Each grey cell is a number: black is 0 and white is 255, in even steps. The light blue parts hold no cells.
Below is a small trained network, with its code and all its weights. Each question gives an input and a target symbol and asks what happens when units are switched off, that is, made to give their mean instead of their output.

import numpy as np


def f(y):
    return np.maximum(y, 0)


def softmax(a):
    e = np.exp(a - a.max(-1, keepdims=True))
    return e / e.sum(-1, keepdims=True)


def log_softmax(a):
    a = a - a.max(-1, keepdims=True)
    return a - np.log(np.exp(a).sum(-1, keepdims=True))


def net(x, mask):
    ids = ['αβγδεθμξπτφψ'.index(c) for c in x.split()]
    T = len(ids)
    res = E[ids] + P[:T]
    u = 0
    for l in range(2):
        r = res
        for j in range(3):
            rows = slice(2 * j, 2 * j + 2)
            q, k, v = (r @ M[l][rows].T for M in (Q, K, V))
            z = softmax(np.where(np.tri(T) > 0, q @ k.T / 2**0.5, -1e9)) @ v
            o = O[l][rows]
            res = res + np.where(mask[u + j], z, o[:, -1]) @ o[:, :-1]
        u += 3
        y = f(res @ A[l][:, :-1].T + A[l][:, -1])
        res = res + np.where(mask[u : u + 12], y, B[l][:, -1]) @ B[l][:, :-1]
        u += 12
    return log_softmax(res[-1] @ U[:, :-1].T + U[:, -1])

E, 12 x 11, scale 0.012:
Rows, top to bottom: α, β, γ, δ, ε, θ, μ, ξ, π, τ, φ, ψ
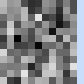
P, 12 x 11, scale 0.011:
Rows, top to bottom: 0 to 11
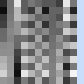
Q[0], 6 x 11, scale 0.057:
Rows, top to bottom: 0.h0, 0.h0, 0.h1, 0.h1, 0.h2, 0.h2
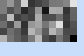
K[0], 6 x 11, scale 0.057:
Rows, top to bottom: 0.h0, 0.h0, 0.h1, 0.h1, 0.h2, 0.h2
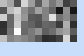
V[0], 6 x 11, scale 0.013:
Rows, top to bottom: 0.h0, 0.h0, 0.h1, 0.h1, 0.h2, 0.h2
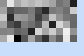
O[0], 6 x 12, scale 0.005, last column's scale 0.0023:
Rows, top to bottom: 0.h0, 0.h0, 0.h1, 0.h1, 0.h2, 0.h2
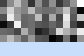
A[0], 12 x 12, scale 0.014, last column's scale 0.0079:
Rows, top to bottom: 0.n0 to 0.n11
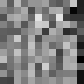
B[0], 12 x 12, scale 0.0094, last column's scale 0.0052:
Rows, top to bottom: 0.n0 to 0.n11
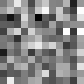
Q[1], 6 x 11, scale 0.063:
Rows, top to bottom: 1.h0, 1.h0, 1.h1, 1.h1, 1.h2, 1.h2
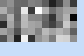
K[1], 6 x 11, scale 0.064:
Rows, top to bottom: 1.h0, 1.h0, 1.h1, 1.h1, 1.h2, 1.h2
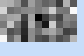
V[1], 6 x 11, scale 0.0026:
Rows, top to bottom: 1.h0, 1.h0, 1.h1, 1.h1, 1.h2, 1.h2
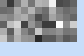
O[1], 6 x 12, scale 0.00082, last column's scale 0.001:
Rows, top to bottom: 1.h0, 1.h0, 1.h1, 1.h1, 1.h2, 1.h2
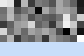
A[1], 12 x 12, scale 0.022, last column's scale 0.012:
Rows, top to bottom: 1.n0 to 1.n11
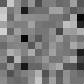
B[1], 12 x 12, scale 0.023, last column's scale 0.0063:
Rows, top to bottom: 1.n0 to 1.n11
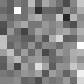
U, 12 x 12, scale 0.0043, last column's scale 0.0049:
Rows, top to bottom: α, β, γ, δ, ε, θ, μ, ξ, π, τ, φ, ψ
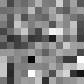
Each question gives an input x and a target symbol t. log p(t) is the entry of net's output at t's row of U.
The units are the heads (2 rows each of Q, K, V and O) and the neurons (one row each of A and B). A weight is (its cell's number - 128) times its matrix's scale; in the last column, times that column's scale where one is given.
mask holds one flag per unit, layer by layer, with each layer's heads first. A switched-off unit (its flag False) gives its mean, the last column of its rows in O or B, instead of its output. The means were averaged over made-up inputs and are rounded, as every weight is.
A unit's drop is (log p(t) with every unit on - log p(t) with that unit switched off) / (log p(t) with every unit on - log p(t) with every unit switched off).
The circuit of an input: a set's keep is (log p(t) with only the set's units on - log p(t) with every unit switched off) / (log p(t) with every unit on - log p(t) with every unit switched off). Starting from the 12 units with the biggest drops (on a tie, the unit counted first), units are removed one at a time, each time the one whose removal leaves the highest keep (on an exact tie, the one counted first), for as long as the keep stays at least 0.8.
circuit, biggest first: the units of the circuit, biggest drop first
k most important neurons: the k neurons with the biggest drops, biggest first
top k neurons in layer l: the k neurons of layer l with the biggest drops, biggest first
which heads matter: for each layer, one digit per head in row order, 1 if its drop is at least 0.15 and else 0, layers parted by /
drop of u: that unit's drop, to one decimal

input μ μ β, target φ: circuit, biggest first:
0.h0
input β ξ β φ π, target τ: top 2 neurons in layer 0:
0.n7; 0.n4
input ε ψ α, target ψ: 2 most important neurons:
1.n10; 0.n5
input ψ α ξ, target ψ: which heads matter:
010 / 000
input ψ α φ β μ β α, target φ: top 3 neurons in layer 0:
0.n10; 0.n6; 0.n9
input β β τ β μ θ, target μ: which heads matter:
000 / 000
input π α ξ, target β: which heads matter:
011 / 000
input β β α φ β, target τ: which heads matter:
001 / 000
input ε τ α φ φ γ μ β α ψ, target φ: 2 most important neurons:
0.n4; 0.n2
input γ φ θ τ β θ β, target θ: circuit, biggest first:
0.h2; 0.h1
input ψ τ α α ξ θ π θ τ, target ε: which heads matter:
101 / 000
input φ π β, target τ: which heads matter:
011 / 000
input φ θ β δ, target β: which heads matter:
000 / 000
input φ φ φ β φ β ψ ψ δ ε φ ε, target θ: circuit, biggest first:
0.n2
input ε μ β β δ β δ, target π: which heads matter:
011 / 000
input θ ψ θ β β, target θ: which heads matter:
001 / 000
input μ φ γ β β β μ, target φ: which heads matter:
110 / 000
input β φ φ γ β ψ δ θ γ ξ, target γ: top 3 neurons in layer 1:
1.n1; 1.n5; 1.n11
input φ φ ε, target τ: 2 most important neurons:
1.n6; 0.n4
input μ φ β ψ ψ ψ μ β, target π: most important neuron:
0.n1
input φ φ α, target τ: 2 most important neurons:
1.n6; 0.n7
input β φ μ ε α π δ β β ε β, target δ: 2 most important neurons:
1.n8; 0.n10
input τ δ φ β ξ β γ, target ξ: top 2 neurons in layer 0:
0.n6; 0.n8
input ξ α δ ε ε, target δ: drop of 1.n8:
0.7
